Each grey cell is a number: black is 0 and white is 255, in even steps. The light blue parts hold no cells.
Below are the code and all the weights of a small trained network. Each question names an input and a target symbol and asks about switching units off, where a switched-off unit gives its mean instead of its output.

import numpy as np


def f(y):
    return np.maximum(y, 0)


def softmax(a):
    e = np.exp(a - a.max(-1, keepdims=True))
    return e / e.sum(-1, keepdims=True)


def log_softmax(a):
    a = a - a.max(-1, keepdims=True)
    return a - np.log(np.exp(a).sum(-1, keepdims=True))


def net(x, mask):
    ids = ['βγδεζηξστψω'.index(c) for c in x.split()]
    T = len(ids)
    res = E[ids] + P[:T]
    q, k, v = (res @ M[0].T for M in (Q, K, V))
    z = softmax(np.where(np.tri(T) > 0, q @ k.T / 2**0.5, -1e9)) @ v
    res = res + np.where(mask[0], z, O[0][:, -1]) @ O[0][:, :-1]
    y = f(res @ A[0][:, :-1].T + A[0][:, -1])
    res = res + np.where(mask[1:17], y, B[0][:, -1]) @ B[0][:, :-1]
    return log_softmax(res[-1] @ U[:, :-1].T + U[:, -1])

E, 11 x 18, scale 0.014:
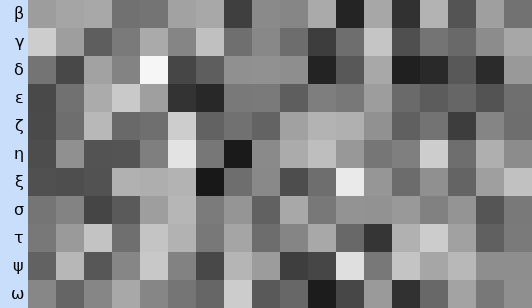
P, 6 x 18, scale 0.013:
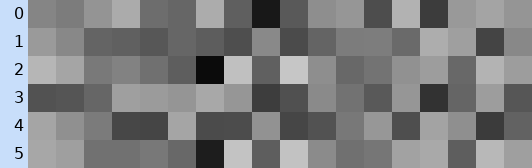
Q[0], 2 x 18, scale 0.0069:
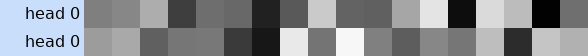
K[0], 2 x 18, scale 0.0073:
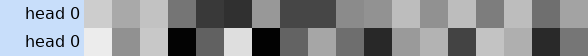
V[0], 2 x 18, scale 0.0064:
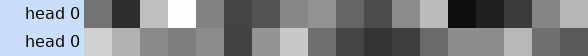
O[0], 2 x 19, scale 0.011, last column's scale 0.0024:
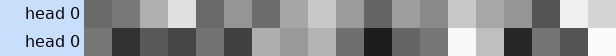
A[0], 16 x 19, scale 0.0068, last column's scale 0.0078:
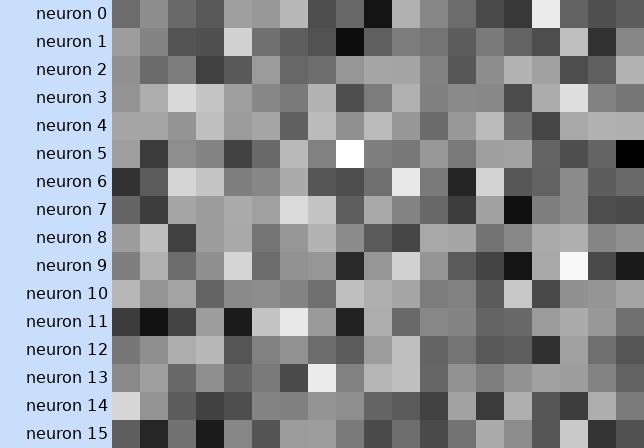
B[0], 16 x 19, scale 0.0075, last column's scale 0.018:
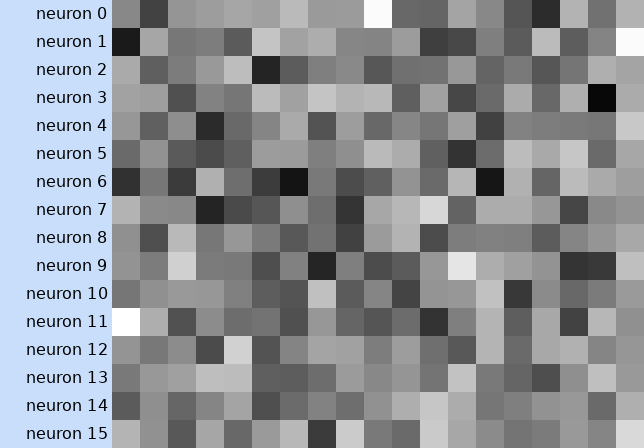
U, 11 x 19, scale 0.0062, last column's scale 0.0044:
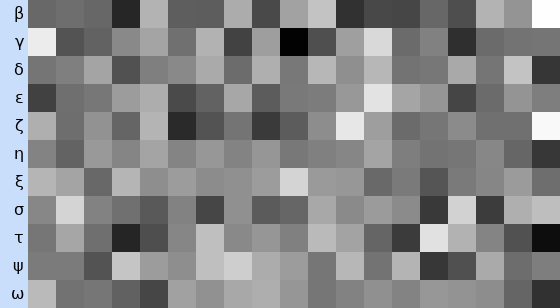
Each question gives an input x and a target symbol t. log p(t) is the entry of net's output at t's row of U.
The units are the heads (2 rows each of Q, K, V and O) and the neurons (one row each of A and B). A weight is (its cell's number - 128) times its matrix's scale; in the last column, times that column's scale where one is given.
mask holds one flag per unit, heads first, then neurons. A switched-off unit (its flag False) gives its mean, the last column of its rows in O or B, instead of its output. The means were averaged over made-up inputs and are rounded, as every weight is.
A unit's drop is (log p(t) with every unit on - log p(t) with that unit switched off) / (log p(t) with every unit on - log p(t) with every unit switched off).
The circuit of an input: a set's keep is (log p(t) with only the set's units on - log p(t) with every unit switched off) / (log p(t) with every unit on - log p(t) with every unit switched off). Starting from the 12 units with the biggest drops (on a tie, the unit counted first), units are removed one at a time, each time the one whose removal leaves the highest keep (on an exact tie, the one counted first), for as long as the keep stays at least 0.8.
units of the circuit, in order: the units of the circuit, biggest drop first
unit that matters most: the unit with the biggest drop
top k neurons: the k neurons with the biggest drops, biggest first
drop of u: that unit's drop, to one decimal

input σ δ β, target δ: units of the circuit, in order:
[head 0; neuron 4]
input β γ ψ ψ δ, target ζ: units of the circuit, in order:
[neuron 1; neuron 14; neuron 15]
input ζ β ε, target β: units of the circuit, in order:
[neuron 15]
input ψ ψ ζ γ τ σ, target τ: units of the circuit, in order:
[neuron 1; head 0; neuron 15]
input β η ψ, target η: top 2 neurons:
[neuron 9; neuron 0]
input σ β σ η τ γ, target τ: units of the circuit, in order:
[neuron 1; head 0; neuron 15]
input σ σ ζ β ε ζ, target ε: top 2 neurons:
[neuron 15; neuron 1]
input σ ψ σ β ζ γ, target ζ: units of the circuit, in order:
[neuron 9; neuron 1; head 0]
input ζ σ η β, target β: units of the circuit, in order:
[neuron 15; head 0]
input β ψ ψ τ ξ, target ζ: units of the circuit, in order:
[neuron 1; neuron 15; neuron 0]
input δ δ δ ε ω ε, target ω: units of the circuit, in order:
[head 0; neuron 5; neuron 4]
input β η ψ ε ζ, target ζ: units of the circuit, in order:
[neuron 1; neuron 15; neuron 0]
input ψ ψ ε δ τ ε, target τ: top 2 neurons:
[neuron 1; neuron 15]
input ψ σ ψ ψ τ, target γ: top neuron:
[neuron 2]
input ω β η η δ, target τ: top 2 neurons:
[neuron 5; neuron 0]
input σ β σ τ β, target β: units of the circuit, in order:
[head 0; neuron 9; neuron 0]
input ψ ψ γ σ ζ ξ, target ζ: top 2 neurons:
[neuron 1; neuron 9]
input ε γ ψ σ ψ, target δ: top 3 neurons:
[neuron 4; neuron 3; neuron 5]
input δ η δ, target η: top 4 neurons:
[neuron 9; neuron 0; neuron 1; neuron 3]
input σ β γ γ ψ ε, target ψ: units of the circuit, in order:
[head 0; neuron 15; neuron 1; neuron 4]
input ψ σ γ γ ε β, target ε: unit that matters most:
neuron 10
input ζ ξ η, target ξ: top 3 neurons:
[neuron 3; neuron 9; neuron 13]
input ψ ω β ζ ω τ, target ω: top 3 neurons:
[neuron 5; neuron 4; neuron 9]
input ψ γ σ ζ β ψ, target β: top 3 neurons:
[neuron 9; neuron 8; neuron 15]
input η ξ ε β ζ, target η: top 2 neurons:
[neuron 9; neuron 0]
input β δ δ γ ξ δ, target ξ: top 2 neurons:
[neuron 3; neuron 9]
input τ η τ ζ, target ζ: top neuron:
[neuron 9]
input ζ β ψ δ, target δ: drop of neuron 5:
0.1
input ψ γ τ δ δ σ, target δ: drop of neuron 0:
0.1
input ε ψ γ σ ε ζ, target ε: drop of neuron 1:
0.4
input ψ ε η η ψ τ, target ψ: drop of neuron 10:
0.1
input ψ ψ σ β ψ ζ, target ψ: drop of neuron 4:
0.2
